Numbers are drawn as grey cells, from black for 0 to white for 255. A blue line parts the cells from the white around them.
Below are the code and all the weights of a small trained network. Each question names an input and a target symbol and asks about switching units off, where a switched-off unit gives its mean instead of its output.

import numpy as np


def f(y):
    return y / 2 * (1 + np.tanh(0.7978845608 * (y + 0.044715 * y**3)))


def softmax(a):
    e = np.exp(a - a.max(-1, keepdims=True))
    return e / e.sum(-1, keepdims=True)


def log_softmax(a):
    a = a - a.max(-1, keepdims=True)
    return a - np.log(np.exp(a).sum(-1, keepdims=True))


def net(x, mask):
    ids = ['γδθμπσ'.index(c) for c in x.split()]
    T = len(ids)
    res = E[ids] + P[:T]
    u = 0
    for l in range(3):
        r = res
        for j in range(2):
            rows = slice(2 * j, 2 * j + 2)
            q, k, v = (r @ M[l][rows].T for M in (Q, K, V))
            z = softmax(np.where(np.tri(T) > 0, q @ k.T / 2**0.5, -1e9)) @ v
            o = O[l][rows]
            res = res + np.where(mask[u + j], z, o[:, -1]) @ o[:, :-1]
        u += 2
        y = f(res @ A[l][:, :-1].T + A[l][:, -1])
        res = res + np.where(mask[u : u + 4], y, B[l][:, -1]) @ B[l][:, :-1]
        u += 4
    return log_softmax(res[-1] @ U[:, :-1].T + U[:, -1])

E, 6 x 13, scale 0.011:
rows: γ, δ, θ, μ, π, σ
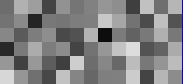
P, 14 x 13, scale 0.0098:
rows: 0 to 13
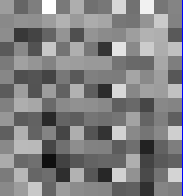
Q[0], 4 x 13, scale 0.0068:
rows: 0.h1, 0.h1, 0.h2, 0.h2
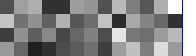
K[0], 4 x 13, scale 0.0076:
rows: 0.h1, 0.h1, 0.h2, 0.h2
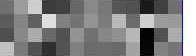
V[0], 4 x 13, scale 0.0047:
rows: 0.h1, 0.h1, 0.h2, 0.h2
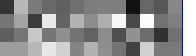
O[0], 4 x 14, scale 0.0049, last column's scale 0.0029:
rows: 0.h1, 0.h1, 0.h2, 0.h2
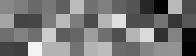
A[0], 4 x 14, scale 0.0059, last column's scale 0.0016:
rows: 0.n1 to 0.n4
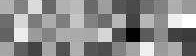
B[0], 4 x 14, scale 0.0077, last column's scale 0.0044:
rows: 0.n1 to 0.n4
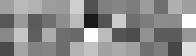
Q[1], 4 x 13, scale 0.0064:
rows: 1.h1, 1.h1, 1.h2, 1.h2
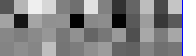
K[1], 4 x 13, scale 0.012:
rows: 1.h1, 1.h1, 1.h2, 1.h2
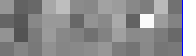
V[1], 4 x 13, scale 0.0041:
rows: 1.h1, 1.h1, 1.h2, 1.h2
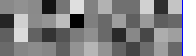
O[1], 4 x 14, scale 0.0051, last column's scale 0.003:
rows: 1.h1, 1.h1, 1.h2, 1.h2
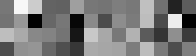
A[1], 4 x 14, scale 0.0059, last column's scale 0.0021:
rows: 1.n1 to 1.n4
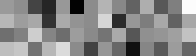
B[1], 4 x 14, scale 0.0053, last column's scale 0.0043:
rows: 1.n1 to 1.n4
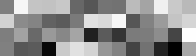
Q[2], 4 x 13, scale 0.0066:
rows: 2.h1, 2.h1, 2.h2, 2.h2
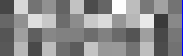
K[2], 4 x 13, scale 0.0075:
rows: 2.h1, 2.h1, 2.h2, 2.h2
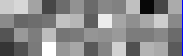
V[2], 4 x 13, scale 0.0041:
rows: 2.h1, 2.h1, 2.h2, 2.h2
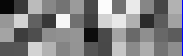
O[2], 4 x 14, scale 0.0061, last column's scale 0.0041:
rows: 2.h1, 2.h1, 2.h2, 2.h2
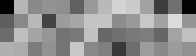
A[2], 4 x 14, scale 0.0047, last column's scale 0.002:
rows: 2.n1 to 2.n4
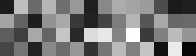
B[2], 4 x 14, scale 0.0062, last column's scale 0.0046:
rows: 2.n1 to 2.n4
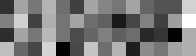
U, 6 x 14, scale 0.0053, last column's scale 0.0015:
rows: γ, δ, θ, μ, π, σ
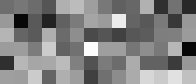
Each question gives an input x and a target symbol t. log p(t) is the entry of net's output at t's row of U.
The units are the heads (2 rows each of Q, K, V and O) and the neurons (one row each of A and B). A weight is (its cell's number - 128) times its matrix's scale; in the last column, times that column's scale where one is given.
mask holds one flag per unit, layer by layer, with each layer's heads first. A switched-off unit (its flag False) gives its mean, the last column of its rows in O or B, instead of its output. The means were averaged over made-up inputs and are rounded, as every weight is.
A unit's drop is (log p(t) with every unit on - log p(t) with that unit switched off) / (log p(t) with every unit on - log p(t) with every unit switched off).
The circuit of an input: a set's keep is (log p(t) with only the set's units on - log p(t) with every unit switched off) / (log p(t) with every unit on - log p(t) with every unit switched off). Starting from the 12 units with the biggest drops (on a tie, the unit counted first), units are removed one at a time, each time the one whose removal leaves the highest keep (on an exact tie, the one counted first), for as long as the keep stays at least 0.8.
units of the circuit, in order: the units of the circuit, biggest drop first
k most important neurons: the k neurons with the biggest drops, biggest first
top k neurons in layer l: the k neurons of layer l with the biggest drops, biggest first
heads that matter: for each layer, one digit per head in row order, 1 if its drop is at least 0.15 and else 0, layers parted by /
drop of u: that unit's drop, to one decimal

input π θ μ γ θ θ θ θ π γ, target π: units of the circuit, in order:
1.h1, 2.n1, 0.n2, 2.h1
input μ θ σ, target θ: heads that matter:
10 / 10 / 10
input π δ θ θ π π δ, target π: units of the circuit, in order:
1.h1, 2.n1, 2.h1
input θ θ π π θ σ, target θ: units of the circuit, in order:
2.n2, 2.h1, 0.n4
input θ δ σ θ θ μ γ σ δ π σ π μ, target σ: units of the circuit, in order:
2.h1, 0.h1
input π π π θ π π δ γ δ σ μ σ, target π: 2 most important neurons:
2.n3, 1.n1
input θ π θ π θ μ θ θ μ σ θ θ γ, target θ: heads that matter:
00 / 00 / 10
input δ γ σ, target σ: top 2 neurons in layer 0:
0.n3, 0.n4
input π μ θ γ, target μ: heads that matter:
00 / 10 / 10
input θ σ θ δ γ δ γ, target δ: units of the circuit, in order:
2.n4, 0.n2, 1.n4, 2.n2
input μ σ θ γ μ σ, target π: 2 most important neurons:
1.n1, 2.n3
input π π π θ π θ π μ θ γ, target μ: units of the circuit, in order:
2.n4, 2.h1, 1.h1, 0.n2
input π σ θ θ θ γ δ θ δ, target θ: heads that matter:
00 / 00 / 10
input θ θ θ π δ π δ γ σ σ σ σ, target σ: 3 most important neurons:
1.n1, 0.n4, 0.n3
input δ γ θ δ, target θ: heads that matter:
01 / 10 / 10
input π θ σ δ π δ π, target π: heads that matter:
00 / 10 / 00
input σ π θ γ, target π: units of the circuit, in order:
2.n1, 1.h1, 1.n3, 0.n2
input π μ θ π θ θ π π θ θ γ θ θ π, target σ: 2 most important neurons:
0.n1, 1.n2
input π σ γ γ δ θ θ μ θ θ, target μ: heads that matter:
01 / 10 / 10
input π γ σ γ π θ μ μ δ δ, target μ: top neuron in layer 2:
2.n4
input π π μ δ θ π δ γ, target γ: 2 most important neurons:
1.n4, 0.n3
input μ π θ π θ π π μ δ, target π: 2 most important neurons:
1.n1, 2.n3
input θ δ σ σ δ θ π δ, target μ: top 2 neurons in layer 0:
0.n3, 0.n2
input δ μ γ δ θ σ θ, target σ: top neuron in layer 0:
0.n4
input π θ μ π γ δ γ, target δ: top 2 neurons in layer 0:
0.n2, 0.n3
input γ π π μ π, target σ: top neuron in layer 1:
1.n2
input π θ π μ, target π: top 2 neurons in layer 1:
1.n2, 1.n3
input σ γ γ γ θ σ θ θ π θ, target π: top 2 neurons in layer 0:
0.n4, 0.n2
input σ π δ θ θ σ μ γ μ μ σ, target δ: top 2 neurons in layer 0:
0.n1, 0.n2
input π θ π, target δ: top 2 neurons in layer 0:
0.n2, 0.n4
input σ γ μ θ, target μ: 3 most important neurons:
0.n4, 2.n4, 0.n2
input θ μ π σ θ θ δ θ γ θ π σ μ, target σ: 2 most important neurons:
1.n2, 0.n2
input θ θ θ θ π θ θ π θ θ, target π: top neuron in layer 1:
1.n3
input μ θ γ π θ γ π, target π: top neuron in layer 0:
0.n4
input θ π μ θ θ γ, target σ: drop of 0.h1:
0.0
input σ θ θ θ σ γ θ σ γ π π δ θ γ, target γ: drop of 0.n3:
0.4
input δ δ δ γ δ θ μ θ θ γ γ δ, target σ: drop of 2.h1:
0.2
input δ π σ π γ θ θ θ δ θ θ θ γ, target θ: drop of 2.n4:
0.3
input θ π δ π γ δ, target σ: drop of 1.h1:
0.6
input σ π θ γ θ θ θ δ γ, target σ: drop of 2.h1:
0.0
